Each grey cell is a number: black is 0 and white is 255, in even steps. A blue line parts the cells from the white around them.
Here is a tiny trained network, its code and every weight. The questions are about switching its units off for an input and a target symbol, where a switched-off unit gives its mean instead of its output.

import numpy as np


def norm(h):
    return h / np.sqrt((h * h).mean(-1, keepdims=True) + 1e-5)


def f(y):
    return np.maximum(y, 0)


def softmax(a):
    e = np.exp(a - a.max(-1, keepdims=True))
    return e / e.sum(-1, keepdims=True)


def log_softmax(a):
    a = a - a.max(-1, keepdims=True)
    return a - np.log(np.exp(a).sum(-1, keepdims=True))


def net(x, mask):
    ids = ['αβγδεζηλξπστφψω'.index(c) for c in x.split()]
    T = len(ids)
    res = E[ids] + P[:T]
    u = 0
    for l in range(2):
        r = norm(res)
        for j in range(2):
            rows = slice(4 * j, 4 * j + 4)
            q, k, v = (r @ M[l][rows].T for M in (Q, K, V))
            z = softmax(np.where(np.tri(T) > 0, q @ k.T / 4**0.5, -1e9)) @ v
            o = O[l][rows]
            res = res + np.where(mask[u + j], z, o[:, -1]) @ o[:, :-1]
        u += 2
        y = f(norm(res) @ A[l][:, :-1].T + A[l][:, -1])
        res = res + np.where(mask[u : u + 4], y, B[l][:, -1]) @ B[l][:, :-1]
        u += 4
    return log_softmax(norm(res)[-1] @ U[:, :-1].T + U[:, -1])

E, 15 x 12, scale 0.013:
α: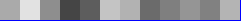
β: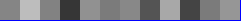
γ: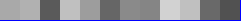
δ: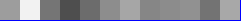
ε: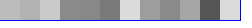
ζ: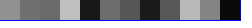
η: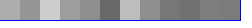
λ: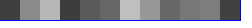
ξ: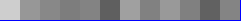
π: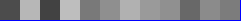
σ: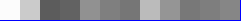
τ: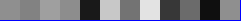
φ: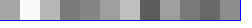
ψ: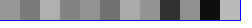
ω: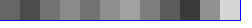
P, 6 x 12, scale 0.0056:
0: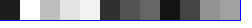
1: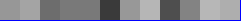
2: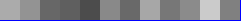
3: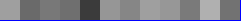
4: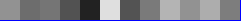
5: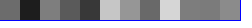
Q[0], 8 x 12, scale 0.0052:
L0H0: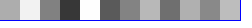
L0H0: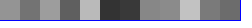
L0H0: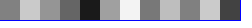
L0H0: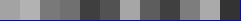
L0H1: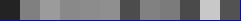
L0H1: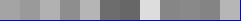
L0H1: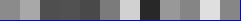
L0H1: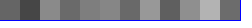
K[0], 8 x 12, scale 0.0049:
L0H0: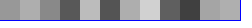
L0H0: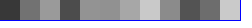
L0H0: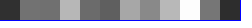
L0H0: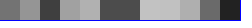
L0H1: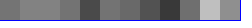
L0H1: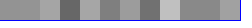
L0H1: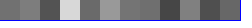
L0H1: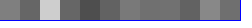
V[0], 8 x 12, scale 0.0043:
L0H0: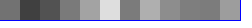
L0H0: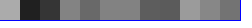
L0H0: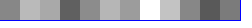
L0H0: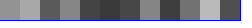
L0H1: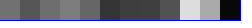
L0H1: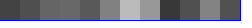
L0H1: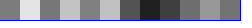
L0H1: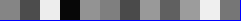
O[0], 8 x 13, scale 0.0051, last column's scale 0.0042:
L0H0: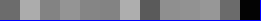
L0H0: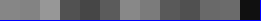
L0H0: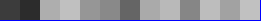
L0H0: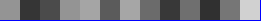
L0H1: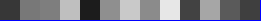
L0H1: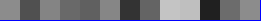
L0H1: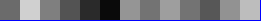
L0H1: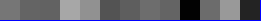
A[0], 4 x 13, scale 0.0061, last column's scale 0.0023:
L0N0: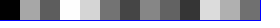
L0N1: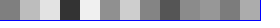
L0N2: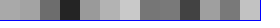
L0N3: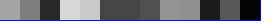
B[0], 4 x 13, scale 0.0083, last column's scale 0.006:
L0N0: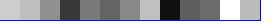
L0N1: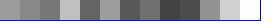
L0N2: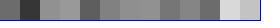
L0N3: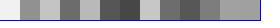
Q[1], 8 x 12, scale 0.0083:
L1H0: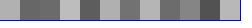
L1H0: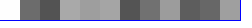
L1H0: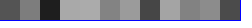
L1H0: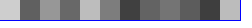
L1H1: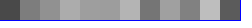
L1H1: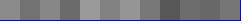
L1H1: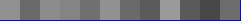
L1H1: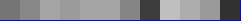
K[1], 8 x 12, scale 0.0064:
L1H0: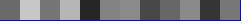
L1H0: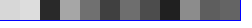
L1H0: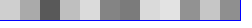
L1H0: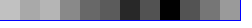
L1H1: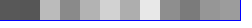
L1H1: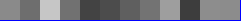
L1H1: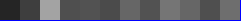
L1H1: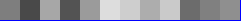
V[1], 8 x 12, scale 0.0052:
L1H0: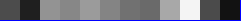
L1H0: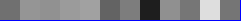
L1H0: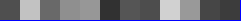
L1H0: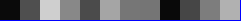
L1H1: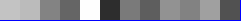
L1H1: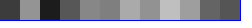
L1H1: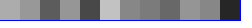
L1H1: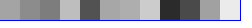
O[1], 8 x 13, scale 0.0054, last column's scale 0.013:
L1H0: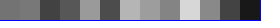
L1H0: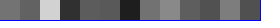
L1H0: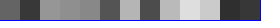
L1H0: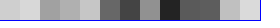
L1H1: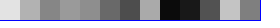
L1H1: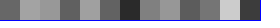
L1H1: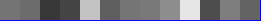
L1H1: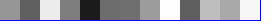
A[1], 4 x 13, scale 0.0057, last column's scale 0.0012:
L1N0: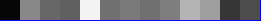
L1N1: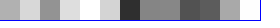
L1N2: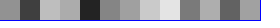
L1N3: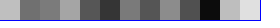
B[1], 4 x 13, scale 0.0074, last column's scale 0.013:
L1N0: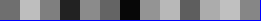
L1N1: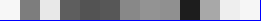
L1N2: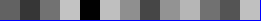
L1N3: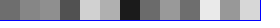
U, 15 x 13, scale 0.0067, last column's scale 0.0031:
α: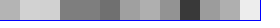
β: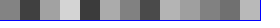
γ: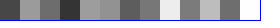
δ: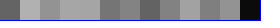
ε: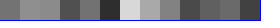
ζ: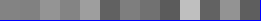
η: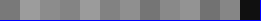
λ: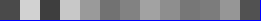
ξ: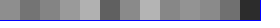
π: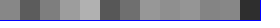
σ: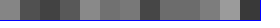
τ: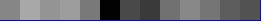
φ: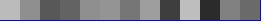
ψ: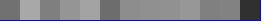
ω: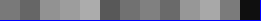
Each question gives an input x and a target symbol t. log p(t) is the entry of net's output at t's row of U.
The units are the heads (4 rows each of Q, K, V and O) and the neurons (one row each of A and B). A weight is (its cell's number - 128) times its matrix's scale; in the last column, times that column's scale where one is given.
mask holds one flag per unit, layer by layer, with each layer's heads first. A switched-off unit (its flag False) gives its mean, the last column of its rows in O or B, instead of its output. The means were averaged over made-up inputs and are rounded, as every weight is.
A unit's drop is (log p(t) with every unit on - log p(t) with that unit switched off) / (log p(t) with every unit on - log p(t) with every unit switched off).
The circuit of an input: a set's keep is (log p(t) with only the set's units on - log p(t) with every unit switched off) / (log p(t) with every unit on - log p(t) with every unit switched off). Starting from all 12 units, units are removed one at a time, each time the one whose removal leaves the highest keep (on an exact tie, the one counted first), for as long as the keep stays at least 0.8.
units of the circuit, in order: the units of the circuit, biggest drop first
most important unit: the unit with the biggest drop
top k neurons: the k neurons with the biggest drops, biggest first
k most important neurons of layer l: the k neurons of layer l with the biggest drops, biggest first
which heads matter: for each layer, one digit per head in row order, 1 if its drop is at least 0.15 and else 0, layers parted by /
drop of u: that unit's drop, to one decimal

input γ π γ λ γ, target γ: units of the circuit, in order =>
(L1H0, L0H1, L0N1, L0N0)
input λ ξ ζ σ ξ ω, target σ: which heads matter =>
10 / 11
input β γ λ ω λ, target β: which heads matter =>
01 / 00
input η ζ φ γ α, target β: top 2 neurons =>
(L1N1, L0N0)
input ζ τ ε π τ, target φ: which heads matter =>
11 / 11
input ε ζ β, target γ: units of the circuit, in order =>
(L1H1, L0H1, L1H0, L1N1)
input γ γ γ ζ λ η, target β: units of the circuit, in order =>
(L1H0, L0N0, L1N2)
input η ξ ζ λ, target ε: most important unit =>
L0H0
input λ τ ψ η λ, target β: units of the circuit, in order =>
(L1H1, L1N2, L1N1)
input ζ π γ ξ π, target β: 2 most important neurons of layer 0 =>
(L0N0, L0N3)
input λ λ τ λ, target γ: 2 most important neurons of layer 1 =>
(L1N0, L1N1)
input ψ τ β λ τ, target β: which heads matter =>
10 / 01
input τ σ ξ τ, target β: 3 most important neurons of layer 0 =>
(L0N0, L0N1, L0N2)
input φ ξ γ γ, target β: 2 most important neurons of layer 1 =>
(L1N2, L1N3)
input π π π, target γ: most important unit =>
L0H1
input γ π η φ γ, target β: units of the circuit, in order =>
(L1H0, L1N2)
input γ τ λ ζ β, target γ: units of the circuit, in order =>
(L1H1, L1H0, L1N1)
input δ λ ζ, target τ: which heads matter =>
11 / 01
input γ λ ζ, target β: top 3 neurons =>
(L0N0, L1N1, L1N2)
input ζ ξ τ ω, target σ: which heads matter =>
11 / 11
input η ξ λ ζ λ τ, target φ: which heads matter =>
10 / 11
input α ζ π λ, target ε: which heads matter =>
11 / 11
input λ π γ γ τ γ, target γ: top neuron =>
(L0N1)
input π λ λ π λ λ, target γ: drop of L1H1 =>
0.9
